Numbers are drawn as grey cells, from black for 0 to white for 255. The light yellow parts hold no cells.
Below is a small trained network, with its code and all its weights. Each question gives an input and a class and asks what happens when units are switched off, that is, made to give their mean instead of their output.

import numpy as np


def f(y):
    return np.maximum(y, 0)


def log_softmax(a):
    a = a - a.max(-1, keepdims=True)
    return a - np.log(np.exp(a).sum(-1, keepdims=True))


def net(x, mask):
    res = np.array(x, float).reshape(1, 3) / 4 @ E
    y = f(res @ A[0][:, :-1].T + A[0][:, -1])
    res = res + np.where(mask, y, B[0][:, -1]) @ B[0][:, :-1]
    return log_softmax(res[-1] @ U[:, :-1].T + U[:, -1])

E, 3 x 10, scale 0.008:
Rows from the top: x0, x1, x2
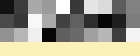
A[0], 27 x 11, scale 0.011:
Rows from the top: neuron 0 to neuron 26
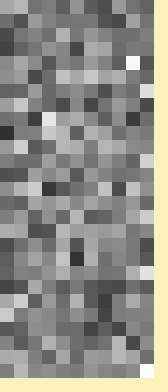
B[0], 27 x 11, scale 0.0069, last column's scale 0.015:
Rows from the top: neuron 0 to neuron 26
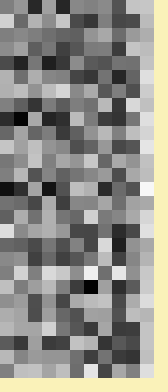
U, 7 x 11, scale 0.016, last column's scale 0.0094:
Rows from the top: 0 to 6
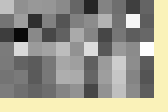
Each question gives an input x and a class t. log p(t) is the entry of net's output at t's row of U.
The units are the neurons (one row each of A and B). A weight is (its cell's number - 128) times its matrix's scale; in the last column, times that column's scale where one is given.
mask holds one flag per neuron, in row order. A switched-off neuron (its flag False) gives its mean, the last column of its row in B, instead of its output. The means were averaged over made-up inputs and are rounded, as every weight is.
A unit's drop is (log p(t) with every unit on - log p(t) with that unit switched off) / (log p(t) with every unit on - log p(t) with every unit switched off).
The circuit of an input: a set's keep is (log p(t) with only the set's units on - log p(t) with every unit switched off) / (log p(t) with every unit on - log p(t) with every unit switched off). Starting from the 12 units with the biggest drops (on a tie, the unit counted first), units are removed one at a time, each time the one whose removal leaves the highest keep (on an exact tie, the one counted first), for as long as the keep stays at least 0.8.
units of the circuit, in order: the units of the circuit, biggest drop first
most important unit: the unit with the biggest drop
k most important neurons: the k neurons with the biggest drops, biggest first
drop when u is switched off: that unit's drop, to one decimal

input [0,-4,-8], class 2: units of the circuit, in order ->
neuron 8
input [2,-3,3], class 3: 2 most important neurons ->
neuron 8; neuron 20
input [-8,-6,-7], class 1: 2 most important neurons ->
neuron 21; neuron 0
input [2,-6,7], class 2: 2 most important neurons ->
neuron 13; neuron 4
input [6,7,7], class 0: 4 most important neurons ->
neuron 20; neuron 1; neuron 23; neuron 8
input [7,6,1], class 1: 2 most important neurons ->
neuron 9; neuron 12
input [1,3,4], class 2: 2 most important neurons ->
neuron 13; neuron 16
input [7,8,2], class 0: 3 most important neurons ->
neuron 1; neuron 20; neuron 23
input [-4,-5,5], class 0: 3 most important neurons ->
neuron 8; neuron 10; neuron 16
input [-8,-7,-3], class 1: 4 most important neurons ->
neuron 21; neuron 0; neuron 7; neuron 15
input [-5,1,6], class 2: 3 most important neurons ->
neuron 13; neuron 4; neuron 9
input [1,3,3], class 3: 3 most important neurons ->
neuron 8; neuron 5; neuron 16
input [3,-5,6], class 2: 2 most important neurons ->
neuron 13; neuron 4
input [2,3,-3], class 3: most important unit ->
neuron 13
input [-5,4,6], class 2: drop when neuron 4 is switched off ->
0.2
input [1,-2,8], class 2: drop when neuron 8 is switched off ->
0.0
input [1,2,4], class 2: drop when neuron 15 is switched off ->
0.1
